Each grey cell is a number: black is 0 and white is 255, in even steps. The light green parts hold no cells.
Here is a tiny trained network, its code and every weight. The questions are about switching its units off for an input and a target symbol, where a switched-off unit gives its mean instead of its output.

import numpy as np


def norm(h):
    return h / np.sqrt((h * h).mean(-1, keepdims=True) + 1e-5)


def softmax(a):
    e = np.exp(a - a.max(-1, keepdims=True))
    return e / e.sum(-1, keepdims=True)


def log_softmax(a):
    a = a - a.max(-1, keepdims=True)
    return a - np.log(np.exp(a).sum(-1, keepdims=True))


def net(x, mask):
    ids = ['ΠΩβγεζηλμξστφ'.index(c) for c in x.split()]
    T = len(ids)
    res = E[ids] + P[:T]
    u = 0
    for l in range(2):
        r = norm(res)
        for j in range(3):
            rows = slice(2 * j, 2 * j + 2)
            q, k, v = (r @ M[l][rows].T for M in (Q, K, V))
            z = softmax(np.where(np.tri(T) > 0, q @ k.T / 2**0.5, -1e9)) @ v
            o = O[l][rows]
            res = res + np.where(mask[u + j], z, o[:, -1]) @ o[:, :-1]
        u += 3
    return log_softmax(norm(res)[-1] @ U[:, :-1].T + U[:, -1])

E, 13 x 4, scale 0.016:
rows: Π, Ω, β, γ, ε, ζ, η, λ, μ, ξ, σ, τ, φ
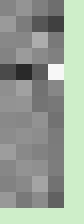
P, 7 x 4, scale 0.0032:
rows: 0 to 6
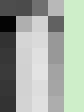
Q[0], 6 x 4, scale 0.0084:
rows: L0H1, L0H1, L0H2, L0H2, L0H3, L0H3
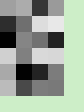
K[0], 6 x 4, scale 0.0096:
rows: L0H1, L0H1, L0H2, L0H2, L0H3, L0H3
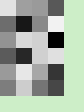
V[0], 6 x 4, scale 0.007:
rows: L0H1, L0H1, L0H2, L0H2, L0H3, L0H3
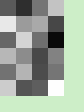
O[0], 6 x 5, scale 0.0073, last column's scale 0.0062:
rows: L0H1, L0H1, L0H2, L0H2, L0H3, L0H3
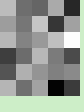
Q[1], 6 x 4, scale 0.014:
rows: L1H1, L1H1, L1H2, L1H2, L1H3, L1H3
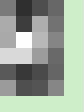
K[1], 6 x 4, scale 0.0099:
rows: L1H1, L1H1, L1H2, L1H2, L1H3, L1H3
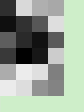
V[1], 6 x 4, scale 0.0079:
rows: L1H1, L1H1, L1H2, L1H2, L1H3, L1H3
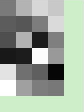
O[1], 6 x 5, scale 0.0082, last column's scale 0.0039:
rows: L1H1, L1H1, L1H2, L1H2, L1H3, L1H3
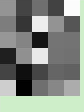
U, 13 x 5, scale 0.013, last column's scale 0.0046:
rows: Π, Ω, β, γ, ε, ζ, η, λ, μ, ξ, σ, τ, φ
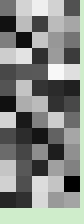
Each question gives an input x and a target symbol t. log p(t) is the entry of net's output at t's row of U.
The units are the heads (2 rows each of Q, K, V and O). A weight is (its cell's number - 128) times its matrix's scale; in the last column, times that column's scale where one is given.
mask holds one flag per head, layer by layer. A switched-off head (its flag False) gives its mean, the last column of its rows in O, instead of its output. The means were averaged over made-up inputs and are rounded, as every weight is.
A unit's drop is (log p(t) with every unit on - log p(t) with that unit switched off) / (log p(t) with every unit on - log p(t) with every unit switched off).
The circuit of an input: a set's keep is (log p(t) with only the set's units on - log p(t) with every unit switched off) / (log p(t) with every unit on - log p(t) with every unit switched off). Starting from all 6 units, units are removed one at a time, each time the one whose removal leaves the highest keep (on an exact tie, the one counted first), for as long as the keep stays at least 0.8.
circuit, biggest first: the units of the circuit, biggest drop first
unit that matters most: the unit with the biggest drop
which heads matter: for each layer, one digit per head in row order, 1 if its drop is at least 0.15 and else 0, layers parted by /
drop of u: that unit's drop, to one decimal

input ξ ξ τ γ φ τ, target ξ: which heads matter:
001 / 001
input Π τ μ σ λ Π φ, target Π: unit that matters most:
L1H3
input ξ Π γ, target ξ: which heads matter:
001 / 001
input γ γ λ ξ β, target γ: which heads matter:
110 / 011
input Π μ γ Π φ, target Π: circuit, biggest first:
L1H3; L0H3
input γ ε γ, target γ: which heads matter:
111 / 000
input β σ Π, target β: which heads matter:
101 / 011
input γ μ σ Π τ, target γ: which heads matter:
110 / 011
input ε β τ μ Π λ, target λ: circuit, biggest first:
L0H1; L0H3
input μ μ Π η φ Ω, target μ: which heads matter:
111 / 101
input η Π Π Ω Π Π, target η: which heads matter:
111 / 010
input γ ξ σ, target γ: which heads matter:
100 / 011
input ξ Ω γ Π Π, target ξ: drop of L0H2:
0.2
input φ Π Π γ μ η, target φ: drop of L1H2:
0.7
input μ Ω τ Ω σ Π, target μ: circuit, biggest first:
L1H3
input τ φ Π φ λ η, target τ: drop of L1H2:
0.0
